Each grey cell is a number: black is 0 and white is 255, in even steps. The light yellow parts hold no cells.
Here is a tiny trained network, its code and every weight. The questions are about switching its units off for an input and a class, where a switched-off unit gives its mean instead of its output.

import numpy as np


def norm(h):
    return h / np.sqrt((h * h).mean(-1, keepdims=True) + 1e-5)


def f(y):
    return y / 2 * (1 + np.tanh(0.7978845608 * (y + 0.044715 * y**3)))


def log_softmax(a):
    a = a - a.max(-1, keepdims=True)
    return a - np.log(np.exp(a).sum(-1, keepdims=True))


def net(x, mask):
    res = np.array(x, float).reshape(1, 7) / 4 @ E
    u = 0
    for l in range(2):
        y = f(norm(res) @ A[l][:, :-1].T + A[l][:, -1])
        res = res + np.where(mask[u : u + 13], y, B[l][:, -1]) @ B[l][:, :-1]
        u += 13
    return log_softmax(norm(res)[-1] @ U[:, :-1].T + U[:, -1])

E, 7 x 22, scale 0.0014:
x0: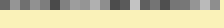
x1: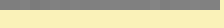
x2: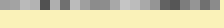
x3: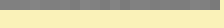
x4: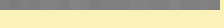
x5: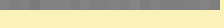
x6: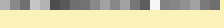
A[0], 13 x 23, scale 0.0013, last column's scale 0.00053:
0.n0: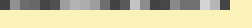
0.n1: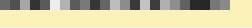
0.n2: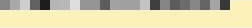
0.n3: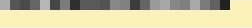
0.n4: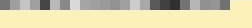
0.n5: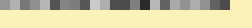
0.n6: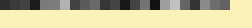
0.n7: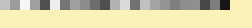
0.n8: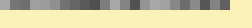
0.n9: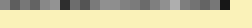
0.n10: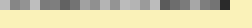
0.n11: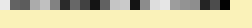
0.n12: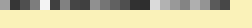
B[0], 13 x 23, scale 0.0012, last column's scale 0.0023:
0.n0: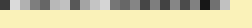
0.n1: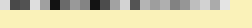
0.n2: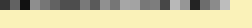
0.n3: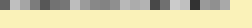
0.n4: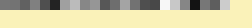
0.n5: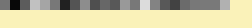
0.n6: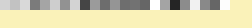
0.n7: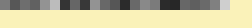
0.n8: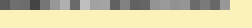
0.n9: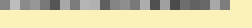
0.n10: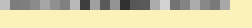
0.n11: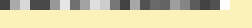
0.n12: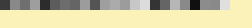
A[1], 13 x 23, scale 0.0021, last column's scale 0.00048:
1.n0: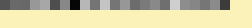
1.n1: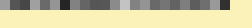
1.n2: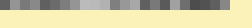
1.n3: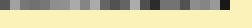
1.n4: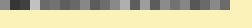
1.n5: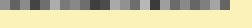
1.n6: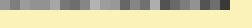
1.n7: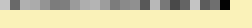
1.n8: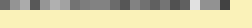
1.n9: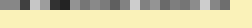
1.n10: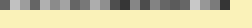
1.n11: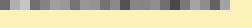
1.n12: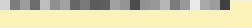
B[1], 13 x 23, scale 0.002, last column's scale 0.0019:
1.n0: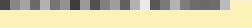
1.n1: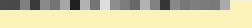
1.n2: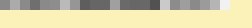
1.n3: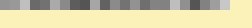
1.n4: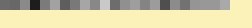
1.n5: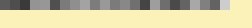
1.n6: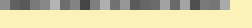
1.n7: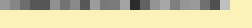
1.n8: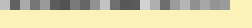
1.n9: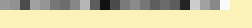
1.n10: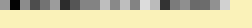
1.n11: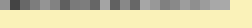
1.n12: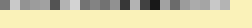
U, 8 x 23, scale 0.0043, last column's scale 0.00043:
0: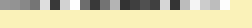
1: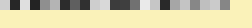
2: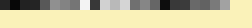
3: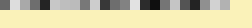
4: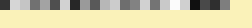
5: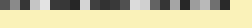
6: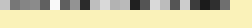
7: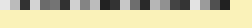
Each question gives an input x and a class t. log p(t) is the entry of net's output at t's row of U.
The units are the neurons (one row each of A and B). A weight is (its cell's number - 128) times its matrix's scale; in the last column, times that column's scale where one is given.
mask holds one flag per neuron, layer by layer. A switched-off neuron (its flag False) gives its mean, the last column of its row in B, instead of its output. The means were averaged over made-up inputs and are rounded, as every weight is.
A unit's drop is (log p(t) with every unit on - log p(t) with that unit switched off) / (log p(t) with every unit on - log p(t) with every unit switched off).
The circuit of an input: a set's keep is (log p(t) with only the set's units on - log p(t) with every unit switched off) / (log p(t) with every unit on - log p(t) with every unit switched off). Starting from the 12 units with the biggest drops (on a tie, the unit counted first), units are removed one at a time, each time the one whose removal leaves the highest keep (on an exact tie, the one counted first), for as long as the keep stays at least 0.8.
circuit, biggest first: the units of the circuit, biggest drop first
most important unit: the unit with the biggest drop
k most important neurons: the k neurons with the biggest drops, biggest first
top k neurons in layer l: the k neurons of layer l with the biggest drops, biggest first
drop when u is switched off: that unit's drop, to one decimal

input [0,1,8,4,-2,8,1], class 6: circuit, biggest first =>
(1.n7, 1.n6)
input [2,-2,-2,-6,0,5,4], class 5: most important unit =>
1.n9
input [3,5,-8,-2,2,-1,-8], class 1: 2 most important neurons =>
(0.n6, 1.n10)
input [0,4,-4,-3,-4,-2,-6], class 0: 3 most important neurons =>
(0.n1, 1.n12, 0.n11)
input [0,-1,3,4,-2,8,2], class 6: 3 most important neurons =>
(0.n1, 0.n7, 1.n6)
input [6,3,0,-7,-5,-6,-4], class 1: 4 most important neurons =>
(1.n10, 0.n12, 1.n8, 0.n3)
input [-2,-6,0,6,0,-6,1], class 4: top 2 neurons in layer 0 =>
(0.n11, 0.n6)
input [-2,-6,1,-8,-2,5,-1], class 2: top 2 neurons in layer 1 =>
(1.n1, 1.n4)
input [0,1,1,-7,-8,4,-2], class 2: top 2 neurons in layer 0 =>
(0.n11, 0.n1)
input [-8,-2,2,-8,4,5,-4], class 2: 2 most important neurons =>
(0.n2, 1.n1)
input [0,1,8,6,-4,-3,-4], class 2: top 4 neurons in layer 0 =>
(0.n11, 0.n2, 0.n7, 0.n3)
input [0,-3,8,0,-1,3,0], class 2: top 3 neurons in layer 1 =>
(1.n1, 1.n12, 1.n4)
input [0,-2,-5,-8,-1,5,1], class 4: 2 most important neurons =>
(0.n12, 0.n1)
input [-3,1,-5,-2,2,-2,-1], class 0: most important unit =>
0.n6
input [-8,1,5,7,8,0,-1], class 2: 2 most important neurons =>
(0.n6, 0.n1)
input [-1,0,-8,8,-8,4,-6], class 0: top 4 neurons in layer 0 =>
(0.n6, 0.n1, 0.n11, 0.n7)
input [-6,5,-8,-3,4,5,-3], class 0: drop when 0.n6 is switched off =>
0.4
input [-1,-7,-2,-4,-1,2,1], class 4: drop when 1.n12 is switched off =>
0.1
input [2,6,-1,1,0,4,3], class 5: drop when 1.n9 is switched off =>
0.2
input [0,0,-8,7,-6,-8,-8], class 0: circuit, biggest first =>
(0.n6)
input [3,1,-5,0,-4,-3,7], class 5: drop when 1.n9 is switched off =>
0.3
